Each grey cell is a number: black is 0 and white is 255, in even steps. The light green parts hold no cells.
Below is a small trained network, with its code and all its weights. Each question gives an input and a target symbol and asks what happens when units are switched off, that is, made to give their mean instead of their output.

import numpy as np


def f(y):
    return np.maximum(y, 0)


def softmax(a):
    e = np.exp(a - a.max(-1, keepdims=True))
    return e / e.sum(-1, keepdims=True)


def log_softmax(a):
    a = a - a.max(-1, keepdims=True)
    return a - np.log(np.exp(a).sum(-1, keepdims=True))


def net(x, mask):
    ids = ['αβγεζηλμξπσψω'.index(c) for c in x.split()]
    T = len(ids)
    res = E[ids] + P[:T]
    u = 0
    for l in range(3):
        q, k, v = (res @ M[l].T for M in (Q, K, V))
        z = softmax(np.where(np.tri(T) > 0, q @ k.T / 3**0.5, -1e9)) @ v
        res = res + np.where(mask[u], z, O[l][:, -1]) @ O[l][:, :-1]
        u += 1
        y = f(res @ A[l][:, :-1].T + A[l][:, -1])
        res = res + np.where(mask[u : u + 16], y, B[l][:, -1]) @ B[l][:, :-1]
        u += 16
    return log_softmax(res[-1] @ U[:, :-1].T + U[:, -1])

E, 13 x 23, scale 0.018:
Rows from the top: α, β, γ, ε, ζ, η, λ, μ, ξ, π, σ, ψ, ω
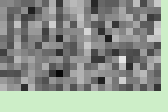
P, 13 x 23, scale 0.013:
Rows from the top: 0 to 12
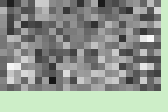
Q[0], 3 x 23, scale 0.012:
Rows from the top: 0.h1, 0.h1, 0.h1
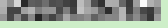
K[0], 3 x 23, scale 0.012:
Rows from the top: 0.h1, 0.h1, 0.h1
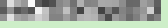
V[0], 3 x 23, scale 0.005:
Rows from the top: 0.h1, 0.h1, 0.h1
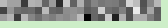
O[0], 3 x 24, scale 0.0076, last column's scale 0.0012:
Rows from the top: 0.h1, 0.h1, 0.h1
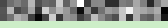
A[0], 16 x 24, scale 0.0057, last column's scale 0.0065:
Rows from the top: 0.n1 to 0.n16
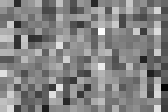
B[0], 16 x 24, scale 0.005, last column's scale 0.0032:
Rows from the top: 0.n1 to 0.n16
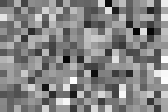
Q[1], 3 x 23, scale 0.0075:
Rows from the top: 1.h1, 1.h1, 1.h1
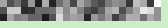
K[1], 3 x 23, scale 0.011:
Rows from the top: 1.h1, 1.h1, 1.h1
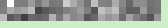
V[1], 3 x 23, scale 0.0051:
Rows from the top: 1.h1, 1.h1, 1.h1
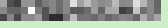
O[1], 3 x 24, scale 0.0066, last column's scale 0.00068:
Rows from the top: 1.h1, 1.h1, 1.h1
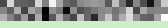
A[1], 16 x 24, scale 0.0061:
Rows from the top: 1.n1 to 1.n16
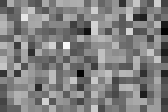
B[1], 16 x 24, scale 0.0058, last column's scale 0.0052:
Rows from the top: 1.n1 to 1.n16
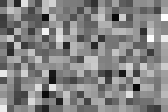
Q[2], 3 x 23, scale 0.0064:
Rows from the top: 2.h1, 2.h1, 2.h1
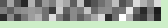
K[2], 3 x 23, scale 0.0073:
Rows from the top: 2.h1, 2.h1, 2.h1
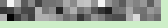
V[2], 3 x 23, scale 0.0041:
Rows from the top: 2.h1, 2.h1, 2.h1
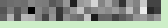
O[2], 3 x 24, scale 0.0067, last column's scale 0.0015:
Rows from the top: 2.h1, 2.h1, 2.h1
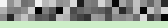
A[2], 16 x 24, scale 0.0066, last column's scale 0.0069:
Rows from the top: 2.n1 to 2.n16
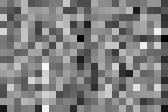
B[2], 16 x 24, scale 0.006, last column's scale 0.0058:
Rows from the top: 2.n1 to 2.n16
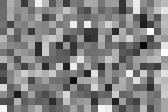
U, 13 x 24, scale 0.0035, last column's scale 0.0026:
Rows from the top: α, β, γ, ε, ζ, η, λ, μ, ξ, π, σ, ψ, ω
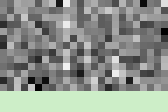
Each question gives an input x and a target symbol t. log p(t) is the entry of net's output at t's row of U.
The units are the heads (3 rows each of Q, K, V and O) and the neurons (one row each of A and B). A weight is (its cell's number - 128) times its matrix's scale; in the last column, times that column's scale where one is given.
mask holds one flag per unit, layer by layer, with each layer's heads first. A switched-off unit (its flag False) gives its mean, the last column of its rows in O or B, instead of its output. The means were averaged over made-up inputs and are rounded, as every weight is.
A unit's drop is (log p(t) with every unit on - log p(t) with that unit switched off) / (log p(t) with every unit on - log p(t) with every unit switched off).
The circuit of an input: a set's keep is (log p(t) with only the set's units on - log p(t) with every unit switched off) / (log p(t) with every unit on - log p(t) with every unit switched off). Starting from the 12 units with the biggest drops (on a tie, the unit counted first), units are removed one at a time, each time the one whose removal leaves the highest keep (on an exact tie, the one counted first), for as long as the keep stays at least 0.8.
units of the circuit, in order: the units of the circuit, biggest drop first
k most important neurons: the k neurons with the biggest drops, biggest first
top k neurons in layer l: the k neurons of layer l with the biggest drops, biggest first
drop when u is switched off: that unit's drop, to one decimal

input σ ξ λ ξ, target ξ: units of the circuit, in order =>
2.h1, 2.n7, 0.h1
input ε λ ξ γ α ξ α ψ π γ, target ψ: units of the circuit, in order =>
0.h1
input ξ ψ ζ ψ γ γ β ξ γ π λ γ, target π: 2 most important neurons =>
0.n14, 2.n14
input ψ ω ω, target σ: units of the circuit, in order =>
0.h1, 2.n6, 0.n9
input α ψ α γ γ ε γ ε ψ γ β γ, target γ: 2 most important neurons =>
2.n11, 1.n1
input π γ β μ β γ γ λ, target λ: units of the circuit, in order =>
2.n10, 0.h1, 1.h1
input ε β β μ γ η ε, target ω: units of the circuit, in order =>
0.h1, 1.h1
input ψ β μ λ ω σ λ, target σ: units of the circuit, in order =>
0.h1, 2.n6, 0.n9
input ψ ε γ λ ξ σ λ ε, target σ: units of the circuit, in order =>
1.h1, 2.n13
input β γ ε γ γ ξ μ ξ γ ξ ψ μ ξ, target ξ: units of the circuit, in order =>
2.h1, 1.n7, 0.h1, 1.h1
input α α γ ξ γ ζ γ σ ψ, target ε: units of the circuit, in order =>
2.h1, 0.h1, 2.n4
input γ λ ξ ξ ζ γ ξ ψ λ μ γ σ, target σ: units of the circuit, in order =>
1.h1, 2.n13, 0.h1
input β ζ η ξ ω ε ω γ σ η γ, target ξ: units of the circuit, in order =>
2.h1, 1.n7, 0.h1, 1.h1
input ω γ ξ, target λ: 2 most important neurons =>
1.n5, 0.n9
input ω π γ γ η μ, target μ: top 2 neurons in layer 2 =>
2.n5, 2.n10
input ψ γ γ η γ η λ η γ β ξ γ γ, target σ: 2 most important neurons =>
2.n6, 0.n9
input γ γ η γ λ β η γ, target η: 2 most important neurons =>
2.n12, 0.n1
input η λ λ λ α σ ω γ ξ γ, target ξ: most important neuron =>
2.n7
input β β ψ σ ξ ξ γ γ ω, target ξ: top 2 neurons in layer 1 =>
1.n7, 1.n11
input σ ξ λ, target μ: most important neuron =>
1.n11
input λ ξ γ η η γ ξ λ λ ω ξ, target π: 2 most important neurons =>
2.n14, 1.n3
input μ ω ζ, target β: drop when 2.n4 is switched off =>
0.2
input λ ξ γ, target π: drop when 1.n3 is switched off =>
0.3
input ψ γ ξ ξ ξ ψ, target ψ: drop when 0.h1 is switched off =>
1.6
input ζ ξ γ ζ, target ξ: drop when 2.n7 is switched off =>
0.4
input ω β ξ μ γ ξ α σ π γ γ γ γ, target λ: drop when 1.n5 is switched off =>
0.6
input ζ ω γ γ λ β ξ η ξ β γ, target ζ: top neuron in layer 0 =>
0.n3
